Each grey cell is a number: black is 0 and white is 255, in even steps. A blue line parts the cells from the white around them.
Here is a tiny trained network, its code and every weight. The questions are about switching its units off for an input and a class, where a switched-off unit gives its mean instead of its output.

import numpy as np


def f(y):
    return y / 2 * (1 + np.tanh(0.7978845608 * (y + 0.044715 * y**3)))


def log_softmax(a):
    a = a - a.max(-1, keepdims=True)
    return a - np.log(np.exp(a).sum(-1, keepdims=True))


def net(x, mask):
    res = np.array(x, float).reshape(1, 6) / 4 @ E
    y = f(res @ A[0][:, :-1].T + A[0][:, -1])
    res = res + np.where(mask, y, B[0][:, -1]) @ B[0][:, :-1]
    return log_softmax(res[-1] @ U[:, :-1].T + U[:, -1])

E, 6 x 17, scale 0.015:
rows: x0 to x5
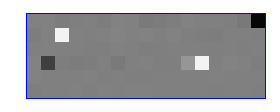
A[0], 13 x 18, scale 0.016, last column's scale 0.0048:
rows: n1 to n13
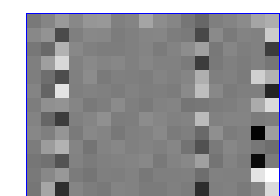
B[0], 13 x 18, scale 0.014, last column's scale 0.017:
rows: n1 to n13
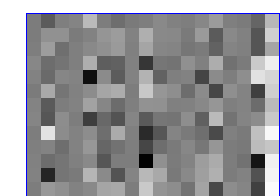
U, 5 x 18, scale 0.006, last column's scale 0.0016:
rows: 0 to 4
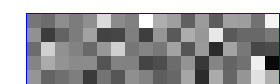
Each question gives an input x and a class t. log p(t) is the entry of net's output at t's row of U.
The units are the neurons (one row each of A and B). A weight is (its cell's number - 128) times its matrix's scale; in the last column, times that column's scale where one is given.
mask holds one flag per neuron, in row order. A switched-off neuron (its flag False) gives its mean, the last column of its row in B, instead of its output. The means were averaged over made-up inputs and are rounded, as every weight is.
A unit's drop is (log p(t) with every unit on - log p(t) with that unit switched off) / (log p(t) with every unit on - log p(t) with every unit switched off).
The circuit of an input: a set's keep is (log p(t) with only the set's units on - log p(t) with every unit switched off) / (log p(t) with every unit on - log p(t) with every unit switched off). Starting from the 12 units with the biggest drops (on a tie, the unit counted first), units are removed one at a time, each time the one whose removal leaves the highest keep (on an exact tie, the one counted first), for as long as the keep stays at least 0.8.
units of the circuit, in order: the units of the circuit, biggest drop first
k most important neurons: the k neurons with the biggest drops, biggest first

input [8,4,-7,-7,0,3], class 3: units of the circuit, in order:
(n9)
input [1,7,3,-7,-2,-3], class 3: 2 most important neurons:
(n11 n9)
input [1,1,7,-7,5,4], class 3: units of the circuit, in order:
(n4 n11)
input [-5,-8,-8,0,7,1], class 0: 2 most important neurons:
(n13 n4)
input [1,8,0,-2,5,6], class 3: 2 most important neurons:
(n11 n4)
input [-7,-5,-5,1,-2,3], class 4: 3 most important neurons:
(n5 n6 n8)
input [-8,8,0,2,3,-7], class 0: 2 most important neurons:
(n6 n11)
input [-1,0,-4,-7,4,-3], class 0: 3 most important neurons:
(n13 n11 n2)
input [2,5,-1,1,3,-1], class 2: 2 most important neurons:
(n6 n5)
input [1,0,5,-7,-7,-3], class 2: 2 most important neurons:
(n13 n2)
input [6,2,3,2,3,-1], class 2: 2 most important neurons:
(n9 n4)
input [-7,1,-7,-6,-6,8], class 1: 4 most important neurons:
(n4 n6 n10 n1)
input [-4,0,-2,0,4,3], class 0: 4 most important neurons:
(n11 n4 n8 n10)
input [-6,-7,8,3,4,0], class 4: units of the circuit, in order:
(n5)
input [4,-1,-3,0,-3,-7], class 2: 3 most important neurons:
(n4 n12 n9)
